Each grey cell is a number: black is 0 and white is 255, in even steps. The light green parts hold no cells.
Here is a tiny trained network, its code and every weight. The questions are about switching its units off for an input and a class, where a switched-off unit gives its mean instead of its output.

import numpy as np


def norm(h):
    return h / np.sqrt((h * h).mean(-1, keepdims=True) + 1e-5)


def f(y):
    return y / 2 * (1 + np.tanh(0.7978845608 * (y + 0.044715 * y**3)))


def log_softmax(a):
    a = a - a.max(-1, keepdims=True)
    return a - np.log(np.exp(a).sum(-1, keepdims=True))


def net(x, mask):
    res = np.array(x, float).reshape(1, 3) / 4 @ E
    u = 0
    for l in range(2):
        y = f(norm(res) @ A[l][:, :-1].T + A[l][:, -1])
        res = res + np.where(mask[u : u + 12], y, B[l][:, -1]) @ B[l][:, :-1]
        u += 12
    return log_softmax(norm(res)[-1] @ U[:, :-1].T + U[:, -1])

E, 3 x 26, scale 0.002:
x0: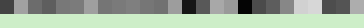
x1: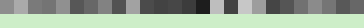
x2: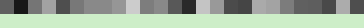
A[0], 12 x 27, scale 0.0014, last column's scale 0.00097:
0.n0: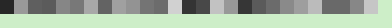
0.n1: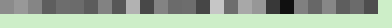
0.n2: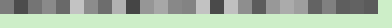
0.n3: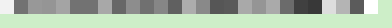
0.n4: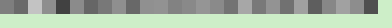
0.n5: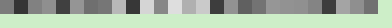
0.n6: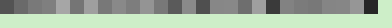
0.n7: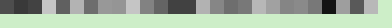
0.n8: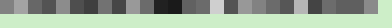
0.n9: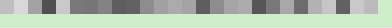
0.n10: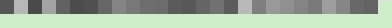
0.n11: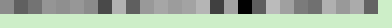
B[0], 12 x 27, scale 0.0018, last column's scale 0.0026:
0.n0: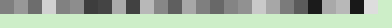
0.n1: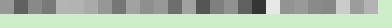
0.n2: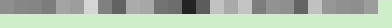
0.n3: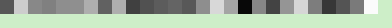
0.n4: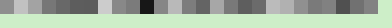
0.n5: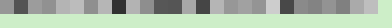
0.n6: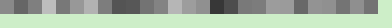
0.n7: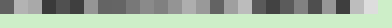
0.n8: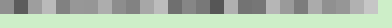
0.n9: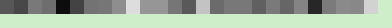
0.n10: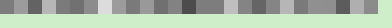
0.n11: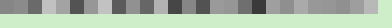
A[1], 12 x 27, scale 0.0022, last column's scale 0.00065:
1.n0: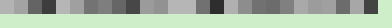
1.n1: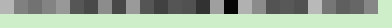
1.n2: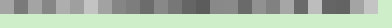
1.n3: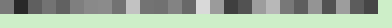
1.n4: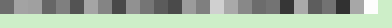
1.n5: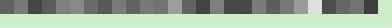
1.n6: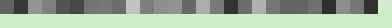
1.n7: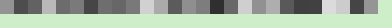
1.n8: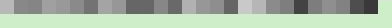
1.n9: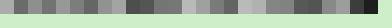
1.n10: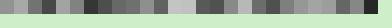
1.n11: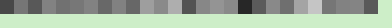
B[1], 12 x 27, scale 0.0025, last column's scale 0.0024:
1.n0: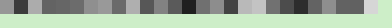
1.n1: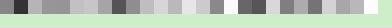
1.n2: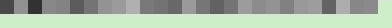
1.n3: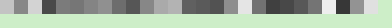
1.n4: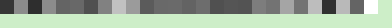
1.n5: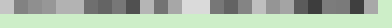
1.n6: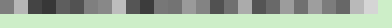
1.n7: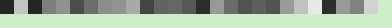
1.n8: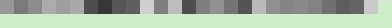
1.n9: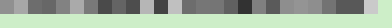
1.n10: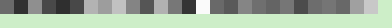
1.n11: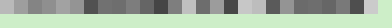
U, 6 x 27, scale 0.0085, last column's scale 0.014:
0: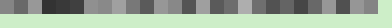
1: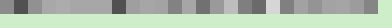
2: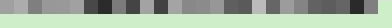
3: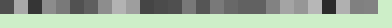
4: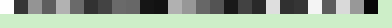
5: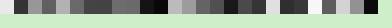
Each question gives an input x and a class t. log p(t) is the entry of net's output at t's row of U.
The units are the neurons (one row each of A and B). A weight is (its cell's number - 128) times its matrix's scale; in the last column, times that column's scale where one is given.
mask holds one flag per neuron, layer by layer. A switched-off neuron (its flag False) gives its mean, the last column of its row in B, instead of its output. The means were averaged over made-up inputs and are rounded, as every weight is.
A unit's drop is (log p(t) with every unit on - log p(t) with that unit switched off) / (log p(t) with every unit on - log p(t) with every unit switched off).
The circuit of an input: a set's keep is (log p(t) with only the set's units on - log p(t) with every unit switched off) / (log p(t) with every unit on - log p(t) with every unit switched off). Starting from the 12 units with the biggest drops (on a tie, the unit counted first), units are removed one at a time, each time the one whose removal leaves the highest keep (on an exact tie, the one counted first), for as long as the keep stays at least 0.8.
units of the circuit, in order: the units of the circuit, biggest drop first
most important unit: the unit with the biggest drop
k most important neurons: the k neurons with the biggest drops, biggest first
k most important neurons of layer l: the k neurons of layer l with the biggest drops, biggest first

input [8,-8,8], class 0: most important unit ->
1.n3
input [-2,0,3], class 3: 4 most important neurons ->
(0.n7; 1.n4; 0.n9; 0.n3)
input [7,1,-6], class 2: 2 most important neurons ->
(1.n5; 0.n7)
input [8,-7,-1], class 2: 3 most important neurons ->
(1.n11; 1.n1; 0.n8)
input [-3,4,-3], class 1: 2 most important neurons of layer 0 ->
(0.n7; 0.n0)
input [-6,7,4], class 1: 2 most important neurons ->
(1.n1; 0.n0)
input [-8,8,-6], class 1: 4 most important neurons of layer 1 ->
(1.n1; 1.n11; 1.n5; 1.n6)
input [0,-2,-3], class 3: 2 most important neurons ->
(0.n9; 1.n3)
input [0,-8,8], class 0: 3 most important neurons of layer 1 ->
(1.n3; 1.n1; 1.n6)
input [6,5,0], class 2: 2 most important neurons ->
(1.n5; 0.n5)
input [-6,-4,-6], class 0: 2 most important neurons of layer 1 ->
(1.n10; 1.n0)
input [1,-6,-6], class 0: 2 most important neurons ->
(1.n0; 1.n1)
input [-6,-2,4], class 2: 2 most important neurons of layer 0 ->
(0.n9; 0.n3)
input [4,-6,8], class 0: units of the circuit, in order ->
(1.n3)
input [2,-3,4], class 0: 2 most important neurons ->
(1.n3; 0.n3)
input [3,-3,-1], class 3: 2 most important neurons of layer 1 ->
(1.n1; 1.n3)
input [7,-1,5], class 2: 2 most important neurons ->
(1.n11; 0.n9)
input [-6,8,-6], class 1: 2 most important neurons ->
(1.n1; 0.n7)
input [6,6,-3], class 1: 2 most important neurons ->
(1.n1; 0.n3)
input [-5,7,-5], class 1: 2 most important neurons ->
(1.n1; 0.n7)
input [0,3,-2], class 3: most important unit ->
0.n8
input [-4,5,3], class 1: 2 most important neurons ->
(1.n1; 0.n0)
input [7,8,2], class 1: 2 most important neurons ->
(1.n1; 0.n3)
